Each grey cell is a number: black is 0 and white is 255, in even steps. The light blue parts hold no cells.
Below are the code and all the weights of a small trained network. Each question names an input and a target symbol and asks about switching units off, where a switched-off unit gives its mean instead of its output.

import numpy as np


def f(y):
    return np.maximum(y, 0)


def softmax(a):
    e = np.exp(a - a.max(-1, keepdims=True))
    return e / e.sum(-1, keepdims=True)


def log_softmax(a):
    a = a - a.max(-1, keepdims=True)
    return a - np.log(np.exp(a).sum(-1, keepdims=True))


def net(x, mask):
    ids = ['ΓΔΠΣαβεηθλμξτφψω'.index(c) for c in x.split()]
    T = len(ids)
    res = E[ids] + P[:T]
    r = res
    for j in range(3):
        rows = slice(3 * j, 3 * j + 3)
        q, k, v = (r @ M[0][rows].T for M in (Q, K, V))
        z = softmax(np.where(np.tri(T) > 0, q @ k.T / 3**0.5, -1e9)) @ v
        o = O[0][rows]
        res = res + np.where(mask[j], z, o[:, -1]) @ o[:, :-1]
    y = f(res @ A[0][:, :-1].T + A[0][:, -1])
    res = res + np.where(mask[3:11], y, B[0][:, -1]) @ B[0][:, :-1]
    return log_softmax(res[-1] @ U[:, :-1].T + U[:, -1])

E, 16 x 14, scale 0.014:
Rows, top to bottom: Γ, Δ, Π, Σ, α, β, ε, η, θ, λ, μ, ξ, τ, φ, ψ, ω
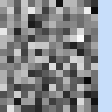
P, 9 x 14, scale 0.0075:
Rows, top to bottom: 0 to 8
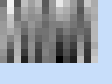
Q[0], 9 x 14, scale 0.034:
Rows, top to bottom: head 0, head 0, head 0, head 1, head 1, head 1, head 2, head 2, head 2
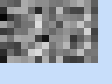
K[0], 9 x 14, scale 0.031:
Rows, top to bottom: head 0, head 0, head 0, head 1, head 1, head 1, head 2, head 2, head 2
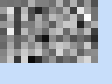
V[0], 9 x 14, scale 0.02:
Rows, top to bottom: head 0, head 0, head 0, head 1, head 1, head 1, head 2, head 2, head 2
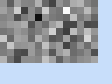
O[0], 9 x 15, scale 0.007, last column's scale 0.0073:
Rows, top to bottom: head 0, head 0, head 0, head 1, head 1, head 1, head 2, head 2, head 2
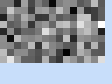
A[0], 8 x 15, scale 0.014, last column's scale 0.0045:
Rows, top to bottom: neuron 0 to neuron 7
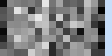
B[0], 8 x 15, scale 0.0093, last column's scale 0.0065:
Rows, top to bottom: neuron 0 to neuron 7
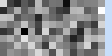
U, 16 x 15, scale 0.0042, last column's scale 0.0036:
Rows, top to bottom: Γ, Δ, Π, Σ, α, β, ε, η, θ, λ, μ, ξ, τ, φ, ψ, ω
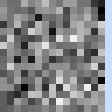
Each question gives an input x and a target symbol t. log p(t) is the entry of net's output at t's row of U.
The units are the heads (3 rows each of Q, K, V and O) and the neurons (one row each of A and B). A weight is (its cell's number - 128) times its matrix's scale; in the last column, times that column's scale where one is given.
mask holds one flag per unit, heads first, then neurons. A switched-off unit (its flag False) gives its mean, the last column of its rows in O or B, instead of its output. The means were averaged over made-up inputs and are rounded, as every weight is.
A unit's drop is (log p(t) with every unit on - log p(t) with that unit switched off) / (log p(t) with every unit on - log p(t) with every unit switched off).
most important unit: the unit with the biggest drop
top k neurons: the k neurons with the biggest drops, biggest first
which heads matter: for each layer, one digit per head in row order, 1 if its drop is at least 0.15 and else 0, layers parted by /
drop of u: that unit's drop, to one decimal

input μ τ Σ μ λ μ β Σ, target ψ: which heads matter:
011
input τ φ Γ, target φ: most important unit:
head 2
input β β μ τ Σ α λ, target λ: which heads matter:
001
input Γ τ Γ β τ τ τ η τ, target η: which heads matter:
100
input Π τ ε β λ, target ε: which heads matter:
101
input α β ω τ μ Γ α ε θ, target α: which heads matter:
100
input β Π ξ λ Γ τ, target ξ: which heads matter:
010
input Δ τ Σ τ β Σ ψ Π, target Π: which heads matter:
101
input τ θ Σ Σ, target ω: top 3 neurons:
neuron 4; neuron 5; neuron 0
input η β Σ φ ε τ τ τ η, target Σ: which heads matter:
001
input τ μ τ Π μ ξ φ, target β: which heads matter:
010
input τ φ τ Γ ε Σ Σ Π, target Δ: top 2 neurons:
neuron 0; neuron 5
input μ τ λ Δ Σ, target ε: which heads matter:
111
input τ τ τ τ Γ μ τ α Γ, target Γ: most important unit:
neuron 3
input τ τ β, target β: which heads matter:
010
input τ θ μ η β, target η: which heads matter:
101
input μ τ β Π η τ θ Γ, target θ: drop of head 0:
1.0
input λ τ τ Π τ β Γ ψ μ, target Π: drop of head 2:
0.2
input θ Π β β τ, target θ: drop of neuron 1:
0.0
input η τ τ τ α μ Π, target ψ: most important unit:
head 1
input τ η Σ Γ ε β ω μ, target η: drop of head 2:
0.1
